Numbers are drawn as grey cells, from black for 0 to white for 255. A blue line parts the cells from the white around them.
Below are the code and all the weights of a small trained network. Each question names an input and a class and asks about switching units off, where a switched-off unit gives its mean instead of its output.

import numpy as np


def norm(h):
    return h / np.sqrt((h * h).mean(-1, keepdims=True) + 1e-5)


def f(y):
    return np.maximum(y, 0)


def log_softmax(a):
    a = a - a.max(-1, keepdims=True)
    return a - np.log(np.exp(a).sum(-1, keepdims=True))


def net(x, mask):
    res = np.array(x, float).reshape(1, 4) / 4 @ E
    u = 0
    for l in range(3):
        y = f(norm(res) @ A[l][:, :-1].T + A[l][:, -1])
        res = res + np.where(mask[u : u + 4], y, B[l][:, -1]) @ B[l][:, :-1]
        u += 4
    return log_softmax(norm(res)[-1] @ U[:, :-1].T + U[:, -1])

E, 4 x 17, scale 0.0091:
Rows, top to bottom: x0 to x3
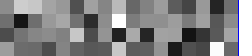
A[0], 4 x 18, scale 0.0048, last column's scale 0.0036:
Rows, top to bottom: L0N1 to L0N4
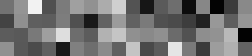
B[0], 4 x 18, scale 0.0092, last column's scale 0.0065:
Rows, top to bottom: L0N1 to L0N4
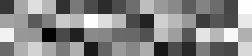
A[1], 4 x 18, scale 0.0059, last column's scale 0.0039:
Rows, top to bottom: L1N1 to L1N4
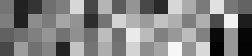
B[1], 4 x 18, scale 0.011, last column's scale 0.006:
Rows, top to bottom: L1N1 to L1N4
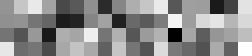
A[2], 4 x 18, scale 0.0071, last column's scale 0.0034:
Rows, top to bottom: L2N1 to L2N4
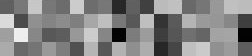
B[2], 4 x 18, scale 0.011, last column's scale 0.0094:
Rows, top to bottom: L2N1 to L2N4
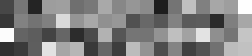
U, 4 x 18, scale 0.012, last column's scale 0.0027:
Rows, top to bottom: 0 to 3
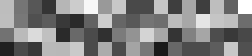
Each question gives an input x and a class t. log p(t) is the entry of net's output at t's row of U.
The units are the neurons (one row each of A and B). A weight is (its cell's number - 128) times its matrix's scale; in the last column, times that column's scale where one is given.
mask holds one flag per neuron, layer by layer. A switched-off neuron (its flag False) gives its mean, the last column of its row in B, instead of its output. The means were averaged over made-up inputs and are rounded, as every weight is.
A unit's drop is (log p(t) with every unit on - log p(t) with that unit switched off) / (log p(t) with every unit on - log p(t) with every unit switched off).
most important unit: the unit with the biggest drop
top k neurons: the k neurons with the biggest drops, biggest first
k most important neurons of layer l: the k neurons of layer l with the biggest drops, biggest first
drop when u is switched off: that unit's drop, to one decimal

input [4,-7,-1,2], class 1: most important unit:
L2N3
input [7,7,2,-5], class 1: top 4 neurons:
L1N2, L0N3, L1N1, L0N4
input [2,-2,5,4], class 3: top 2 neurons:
L1N4, L2N1
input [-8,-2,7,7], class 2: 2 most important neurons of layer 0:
L0N4, L0N1
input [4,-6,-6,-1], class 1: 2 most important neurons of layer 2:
L2N3, L2N1
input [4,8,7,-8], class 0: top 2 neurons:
L1N4, L1N3
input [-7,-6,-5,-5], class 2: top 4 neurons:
L1N1, L0N1, L1N2, L0N3
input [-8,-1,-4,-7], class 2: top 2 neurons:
L1N1, L0N2
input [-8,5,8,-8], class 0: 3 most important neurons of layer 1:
L1N4, L1N3, L1N1
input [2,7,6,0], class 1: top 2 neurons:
L0N3, L1N2
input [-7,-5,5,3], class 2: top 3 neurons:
L1N1, L1N2, L0N1
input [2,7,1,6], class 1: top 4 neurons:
L0N3, L1N4, L1N2, L1N3
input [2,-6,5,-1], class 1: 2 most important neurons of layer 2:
L2N3, L2N4
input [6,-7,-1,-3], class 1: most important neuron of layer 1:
L1N1
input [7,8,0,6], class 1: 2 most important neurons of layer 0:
L0N3, L0N4
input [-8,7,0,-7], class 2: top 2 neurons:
L1N1, L0N2
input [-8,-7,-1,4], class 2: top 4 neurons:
L1N1, L1N2, L0N1, L0N3
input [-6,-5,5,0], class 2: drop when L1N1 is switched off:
0.8
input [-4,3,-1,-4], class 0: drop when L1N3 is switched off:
0.4
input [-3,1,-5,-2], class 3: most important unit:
L2N4
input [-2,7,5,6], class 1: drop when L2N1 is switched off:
0.1
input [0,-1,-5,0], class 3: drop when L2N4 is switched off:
0.0
